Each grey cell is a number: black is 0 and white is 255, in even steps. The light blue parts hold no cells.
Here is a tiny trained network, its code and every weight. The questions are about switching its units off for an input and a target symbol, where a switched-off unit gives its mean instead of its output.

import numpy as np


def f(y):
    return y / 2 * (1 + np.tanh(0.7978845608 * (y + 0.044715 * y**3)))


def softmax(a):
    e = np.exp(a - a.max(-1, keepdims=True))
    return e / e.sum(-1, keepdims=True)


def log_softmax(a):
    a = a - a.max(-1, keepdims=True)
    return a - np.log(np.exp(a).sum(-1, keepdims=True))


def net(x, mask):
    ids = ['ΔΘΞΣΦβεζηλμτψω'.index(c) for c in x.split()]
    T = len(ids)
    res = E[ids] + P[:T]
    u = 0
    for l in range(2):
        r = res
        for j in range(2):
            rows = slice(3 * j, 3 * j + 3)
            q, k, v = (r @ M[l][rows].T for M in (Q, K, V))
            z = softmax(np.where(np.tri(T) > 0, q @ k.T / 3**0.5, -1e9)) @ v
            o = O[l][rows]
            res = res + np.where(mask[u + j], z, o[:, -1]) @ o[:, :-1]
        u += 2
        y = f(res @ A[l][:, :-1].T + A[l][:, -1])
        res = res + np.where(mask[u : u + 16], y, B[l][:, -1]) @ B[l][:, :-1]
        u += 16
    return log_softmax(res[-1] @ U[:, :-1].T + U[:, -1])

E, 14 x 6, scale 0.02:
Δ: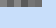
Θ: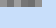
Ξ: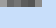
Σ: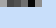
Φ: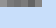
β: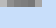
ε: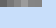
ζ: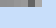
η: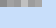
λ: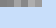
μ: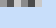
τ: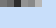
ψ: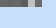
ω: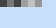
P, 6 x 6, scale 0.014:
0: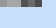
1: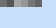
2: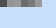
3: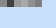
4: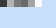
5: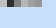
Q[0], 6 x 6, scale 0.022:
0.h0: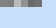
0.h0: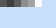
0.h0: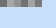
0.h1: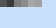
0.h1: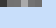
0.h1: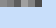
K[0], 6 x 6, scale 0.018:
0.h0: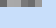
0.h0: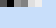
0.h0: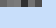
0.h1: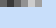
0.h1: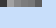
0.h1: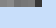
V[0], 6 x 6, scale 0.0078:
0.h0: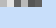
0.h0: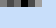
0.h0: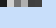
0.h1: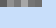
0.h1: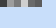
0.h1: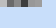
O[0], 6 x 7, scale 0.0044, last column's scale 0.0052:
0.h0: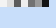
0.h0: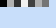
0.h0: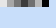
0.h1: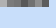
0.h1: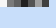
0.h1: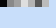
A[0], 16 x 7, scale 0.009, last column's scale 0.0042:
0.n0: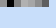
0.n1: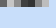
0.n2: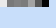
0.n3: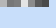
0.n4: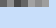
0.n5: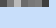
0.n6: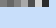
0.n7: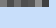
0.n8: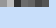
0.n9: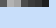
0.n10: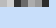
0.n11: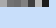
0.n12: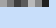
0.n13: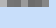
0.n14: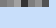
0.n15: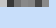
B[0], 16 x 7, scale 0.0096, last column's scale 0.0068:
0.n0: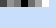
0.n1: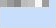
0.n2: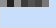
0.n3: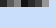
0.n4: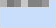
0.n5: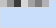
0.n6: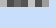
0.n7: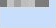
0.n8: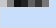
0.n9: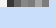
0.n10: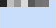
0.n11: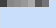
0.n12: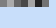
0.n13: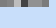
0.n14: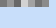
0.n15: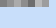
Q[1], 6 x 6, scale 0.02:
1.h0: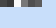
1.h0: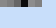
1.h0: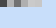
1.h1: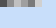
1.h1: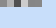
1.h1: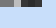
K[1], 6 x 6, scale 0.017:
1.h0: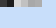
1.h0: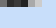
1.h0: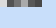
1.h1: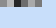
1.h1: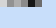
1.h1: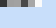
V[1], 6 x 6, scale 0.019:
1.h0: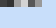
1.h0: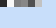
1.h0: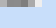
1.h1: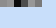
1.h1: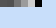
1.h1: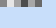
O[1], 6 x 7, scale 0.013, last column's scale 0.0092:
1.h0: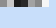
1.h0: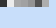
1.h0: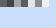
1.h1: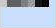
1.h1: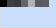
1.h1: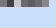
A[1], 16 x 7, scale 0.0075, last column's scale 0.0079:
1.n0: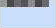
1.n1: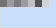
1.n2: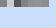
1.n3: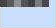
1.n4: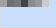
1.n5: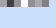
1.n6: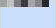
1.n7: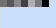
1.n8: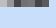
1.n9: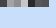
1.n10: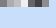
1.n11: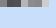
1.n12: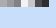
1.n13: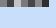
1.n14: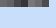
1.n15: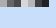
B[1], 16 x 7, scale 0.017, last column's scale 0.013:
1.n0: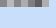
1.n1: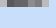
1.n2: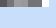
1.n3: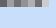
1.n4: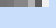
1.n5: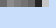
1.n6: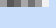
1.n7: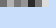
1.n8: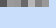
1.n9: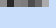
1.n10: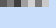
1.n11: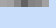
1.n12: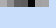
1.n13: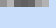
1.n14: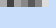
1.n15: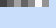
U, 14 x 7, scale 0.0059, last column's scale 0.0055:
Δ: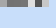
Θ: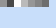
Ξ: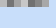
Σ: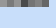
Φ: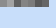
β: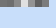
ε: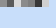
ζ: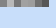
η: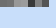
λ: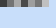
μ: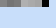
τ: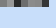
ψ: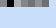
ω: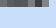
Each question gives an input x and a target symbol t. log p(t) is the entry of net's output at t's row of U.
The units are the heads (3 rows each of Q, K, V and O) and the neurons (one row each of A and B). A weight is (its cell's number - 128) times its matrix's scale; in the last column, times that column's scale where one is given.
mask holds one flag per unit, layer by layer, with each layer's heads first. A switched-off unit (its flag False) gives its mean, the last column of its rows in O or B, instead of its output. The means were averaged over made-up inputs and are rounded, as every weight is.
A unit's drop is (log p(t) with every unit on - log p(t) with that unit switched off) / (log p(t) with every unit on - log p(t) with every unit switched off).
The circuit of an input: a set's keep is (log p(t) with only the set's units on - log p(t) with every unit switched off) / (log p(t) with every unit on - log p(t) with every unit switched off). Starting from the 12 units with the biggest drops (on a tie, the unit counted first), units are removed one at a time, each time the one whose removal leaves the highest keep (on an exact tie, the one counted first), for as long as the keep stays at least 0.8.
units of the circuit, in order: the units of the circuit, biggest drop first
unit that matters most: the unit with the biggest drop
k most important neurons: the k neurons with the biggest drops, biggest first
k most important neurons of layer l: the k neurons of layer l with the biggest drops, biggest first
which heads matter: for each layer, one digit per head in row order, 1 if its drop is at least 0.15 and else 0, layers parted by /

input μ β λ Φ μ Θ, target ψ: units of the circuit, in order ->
(0.n6 1.n14 1.h0 0.n0)
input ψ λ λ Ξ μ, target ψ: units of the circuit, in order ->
(1.n14 1.h1)
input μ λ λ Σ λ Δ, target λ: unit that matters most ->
0.n0
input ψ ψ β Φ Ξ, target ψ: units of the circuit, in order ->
(1.n14 1.h1)
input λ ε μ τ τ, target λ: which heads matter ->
10 / 01
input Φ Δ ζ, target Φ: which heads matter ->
10 / 11
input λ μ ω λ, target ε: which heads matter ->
11 / 01
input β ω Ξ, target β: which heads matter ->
11 / 10
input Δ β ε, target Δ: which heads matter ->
11 / 11
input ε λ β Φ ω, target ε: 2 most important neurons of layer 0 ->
(0.n0 0.n9)
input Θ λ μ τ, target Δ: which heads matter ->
00 / 01
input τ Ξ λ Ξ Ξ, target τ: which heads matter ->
10 / 11
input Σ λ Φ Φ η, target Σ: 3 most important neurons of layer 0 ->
(0.n8 0.n6 0.n9)
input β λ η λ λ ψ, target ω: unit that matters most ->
1.h1
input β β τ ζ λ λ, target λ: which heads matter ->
00 / 00
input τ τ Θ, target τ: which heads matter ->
10 / 11
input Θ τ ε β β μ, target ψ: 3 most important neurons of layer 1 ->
(1.n14 1.n6 1.n2)
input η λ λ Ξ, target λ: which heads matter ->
00 / 01
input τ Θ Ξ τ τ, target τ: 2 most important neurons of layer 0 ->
(0.n10 0.n8)
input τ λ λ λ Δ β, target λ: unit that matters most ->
0.n0
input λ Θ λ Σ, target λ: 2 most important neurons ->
(0.n0 0.n7)
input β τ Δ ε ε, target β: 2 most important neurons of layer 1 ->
(1.n10 1.n9)
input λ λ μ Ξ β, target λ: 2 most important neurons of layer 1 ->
(1.n6 1.n14)
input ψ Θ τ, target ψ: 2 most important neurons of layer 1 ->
(1.n14 1.n15)
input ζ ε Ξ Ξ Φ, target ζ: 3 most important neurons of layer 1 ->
(1.n10 1.n13 1.n5)
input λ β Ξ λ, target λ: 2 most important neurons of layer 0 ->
(0.n0 0.n6)
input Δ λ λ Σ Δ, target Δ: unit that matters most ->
1.h0
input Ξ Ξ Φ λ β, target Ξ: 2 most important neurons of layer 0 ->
(0.n9 0.n1)
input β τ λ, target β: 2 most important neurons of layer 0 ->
(0.n0 0.n3)
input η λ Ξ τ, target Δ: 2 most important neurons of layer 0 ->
(0.n0 0.n5)
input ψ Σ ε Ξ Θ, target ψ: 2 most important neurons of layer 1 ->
(1.n14 1.n15)
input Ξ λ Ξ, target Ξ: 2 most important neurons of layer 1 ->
(1.n12 1.n6)
